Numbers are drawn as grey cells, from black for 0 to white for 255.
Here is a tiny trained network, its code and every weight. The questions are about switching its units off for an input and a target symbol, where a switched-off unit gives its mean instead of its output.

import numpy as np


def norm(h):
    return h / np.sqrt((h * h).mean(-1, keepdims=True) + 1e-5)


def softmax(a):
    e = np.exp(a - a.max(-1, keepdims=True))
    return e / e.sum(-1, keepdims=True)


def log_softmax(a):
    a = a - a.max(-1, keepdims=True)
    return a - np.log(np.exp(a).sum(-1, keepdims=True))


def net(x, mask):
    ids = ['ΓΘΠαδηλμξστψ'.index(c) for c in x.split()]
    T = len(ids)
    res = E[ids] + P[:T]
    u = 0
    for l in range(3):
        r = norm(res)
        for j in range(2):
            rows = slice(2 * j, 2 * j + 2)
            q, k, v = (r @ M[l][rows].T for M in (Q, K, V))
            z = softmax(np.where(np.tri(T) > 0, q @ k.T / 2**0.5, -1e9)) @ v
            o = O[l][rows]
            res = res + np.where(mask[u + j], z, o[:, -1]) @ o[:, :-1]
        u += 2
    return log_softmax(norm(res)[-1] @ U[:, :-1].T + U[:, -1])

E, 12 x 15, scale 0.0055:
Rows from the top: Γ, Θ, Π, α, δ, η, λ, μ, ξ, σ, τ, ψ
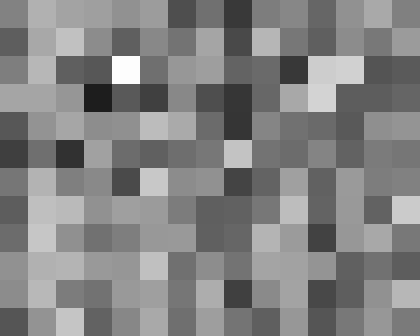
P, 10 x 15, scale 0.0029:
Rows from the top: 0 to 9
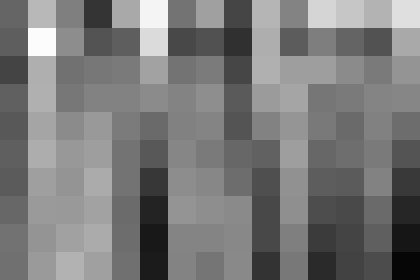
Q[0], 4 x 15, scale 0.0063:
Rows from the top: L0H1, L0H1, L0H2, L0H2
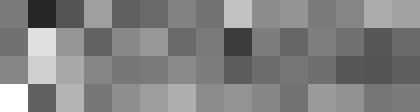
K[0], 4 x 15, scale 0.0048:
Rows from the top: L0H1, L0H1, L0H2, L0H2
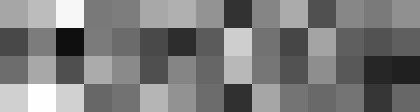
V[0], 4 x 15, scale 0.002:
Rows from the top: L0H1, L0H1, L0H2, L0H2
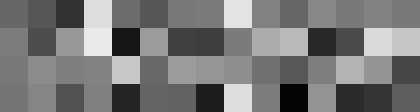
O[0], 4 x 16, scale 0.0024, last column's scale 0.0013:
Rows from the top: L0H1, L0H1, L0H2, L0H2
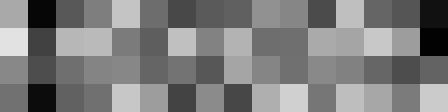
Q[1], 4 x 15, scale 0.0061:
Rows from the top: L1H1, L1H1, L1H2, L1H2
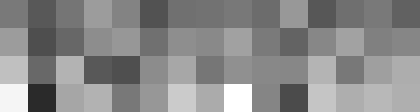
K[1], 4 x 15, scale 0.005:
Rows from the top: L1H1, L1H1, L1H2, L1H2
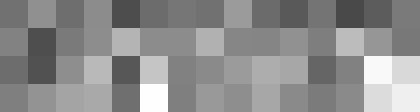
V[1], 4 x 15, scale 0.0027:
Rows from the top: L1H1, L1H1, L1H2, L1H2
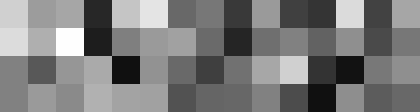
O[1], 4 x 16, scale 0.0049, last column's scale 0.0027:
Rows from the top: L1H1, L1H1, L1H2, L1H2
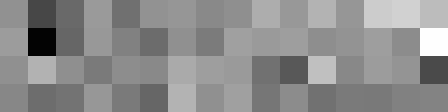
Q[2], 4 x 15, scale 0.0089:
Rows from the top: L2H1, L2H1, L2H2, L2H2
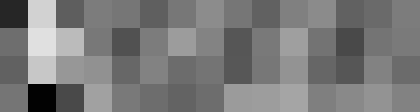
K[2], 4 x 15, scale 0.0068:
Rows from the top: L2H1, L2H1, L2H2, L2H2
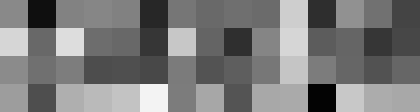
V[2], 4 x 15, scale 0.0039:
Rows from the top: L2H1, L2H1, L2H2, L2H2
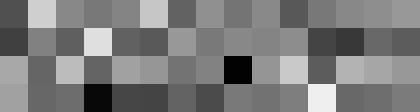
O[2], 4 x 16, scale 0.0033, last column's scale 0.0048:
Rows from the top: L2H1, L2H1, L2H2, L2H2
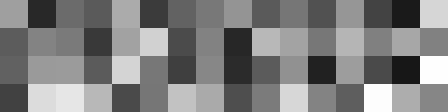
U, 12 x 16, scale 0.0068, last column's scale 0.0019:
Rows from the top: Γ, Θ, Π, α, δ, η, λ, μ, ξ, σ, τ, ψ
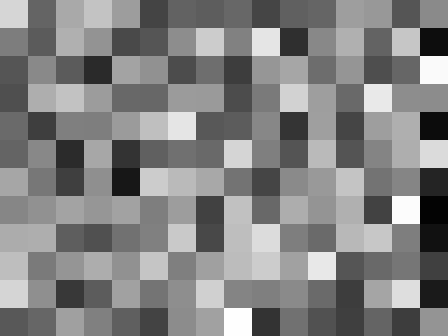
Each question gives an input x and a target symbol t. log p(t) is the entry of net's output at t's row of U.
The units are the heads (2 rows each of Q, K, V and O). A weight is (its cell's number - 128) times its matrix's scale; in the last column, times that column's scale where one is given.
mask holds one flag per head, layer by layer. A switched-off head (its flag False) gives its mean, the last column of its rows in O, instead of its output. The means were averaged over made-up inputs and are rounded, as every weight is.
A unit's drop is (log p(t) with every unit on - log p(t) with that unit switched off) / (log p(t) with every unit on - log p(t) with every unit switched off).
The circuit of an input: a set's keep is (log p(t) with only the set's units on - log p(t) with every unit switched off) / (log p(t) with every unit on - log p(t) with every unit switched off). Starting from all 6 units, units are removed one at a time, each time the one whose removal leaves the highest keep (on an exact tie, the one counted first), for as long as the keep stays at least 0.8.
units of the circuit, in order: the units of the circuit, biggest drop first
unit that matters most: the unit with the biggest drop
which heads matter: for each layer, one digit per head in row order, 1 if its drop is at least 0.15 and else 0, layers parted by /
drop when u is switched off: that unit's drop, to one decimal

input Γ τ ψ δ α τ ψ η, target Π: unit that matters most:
L0H2
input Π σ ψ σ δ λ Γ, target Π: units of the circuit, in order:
(L2H1, L0H1)
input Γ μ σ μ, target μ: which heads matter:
01 / 00 / 01
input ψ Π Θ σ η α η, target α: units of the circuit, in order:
(L1H1, L2H2)
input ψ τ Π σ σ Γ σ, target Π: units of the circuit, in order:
(L0H1, L2H1)
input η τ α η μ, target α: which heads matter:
00 / 10 / 01
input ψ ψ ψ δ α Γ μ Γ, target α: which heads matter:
00 / 00 / 01
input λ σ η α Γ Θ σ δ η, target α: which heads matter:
00 / 10 / 01
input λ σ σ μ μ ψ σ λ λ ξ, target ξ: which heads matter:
00 / 01 / 11
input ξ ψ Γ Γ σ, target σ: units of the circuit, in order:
(L2H2, L0H2, L0H1)
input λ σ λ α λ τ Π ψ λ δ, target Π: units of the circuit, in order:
(L0H1, L2H1)
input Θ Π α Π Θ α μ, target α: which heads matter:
10 / 00 / 01
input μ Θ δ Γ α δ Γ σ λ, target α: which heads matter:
00 / 00 / 01
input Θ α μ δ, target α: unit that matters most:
L0H1
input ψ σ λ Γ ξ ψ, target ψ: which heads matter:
01 / 01 / 01
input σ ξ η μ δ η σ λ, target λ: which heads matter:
01 / 11 / 01
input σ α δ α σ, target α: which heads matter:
10 / 00 / 01
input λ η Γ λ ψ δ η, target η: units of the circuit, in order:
(L1H1, L2H2)
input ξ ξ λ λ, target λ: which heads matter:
00 / 00 / 01
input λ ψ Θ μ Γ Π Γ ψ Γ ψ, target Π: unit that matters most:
L2H1
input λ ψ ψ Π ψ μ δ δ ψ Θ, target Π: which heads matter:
00 / 00 / 10
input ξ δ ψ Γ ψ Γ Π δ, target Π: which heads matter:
10 / 00 / 10
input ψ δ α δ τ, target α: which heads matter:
10 / 00 / 01
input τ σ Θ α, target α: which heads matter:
10 / 00 / 01
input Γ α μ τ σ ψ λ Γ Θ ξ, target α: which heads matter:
00 / 00 / 01
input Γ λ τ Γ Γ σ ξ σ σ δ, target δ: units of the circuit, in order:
(L2H2, L2H1, L1H2)
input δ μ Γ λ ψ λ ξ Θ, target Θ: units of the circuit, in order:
(L2H2, L2H1, L1H2, L0H2)
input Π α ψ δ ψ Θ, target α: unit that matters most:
L0H1
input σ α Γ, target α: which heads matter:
10 / 00 / 00
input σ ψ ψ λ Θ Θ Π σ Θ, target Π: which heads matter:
10 / 00 / 10
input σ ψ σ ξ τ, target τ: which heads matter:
01 / 01 / 01
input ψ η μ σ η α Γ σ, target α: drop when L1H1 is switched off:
2.6
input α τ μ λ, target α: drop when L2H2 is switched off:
0.4
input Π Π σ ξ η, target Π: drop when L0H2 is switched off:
0.0
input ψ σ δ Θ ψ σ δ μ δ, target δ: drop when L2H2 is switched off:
0.6
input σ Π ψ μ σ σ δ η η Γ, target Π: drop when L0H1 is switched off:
-0.1
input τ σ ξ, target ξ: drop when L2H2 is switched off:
0.2
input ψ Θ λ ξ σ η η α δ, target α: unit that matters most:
L1H1
